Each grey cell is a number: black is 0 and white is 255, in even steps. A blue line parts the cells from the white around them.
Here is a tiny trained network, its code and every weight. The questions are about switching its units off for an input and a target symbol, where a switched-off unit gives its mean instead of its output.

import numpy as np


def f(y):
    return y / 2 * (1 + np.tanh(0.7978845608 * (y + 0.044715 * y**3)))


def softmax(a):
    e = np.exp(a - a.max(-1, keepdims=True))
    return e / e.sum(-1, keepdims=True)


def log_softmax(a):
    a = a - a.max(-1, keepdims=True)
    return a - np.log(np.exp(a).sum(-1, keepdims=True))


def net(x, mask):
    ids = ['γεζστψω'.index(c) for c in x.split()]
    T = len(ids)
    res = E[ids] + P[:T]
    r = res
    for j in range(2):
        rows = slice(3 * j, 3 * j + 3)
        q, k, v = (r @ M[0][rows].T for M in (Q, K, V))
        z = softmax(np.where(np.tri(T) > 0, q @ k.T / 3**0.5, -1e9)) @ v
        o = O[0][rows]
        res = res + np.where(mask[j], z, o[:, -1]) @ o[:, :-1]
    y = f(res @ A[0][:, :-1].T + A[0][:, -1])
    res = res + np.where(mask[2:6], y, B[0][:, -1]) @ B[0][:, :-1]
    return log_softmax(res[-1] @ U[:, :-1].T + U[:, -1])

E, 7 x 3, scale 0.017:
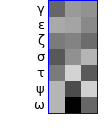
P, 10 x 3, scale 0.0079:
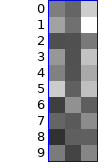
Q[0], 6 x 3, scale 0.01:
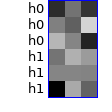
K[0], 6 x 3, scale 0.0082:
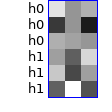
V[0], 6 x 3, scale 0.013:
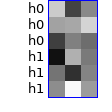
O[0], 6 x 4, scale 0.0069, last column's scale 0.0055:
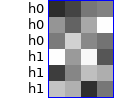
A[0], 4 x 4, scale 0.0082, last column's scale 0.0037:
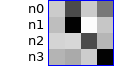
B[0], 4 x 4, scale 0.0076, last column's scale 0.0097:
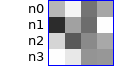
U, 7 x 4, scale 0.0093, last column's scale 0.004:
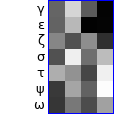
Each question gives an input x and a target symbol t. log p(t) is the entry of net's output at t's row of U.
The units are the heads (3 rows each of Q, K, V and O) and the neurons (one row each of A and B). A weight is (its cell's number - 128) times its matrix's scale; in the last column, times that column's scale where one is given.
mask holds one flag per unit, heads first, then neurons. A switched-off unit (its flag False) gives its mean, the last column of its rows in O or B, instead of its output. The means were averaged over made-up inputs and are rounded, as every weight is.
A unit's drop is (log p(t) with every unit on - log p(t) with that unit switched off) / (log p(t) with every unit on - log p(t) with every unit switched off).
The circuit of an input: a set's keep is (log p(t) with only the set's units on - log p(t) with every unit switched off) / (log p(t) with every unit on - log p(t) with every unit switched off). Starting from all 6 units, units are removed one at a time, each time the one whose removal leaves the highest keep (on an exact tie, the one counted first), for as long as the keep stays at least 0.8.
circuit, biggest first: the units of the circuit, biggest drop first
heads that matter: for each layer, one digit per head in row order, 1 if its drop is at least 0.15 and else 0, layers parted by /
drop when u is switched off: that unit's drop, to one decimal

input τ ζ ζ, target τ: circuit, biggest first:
[h1, n1]
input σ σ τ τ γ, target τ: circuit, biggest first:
[h1, h0, n2]
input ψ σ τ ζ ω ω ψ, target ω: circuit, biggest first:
[h1]
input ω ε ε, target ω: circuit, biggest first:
[h1, h0]
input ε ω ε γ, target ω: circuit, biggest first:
[h1, h0, n0]
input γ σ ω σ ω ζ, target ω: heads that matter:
01
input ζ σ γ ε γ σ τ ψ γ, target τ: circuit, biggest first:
[h1, n1]
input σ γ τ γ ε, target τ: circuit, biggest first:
[h1, n2, h0]
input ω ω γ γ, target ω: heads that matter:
01
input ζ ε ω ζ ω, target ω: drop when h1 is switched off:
0.4
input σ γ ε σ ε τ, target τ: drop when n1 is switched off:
0.2
